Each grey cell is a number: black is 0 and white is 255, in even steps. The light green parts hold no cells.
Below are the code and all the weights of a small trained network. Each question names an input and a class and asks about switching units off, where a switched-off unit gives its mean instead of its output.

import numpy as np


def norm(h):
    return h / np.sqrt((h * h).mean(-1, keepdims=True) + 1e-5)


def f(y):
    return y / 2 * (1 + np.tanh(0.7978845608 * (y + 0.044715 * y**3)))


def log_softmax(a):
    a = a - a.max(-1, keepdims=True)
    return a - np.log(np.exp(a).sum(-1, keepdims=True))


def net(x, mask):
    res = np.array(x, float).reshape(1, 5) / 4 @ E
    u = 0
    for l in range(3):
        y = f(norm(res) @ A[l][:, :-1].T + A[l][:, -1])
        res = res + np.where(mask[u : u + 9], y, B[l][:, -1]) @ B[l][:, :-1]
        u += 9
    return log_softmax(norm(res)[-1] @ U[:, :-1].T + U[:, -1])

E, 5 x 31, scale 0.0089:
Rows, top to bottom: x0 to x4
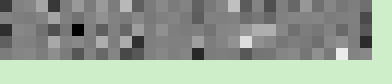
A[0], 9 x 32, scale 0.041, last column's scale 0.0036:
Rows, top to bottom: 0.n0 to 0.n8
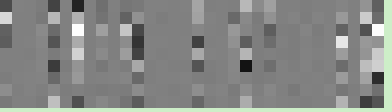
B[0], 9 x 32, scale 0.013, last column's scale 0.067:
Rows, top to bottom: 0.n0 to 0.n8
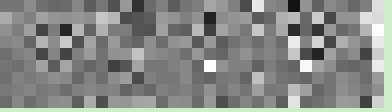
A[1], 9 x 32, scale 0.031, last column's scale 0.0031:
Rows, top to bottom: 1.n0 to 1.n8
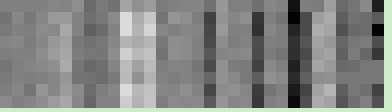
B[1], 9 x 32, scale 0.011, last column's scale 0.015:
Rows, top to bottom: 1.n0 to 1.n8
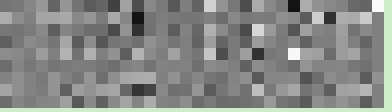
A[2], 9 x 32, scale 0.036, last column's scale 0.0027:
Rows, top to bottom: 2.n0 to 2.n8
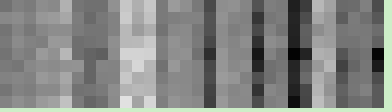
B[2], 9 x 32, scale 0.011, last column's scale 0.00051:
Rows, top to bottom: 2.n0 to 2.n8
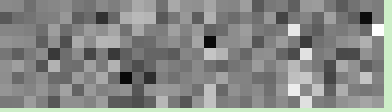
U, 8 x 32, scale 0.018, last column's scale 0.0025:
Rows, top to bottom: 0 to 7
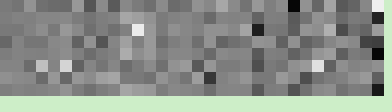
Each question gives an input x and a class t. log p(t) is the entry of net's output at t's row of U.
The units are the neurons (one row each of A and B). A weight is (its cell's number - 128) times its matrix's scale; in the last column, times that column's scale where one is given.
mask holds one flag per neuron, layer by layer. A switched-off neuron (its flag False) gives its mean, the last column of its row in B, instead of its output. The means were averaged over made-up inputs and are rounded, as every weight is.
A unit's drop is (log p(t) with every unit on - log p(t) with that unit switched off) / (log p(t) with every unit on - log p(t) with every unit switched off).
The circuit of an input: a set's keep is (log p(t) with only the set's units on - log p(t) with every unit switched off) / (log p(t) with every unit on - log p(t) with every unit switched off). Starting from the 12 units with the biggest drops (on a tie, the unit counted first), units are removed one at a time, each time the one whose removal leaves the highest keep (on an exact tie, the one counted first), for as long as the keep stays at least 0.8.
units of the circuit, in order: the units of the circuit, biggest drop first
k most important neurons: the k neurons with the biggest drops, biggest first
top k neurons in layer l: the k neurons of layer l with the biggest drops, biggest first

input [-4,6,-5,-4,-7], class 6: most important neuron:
(0.n3)
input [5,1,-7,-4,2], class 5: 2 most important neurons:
(0.n3 0.n5)
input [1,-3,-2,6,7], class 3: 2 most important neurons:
(0.n4 0.n1)
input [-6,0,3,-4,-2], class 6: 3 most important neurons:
(0.n1 0.n3 0.n5)
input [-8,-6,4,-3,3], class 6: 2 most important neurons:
(0.n1 0.n5)
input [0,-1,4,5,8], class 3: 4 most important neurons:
(0.n8 0.n1 0.n5 0.n0)
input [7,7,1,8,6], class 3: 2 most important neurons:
(0.n8 0.n1)
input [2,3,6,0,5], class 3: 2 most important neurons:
(0.n1 0.n0)
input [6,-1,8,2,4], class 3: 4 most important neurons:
(0.n2 0.n0 0.n1 0.n5)
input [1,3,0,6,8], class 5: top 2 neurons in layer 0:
(0.n3 0.n2)
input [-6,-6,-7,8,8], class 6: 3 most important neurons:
(0.n1 0.n4 0.n5)
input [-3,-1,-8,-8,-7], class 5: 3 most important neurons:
(0.n5 0.n1 0.n2)
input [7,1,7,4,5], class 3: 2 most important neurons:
(0.n1 0.n0)
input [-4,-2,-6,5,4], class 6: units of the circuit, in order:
(0.n1)
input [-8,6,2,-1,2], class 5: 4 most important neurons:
(0.n2 0.n4 0.n8 0.n1)
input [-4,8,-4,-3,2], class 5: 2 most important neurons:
(0.n2 0.n4)
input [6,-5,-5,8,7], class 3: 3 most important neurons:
(0.n3 0.n1 0.n8)
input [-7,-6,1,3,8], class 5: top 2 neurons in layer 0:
(0.n2 0.n1)
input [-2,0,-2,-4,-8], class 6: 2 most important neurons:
(0.n1 0.n3)
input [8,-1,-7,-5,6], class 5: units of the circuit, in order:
(0.n3)
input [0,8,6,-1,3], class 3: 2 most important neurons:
(0.n8 0.n2)
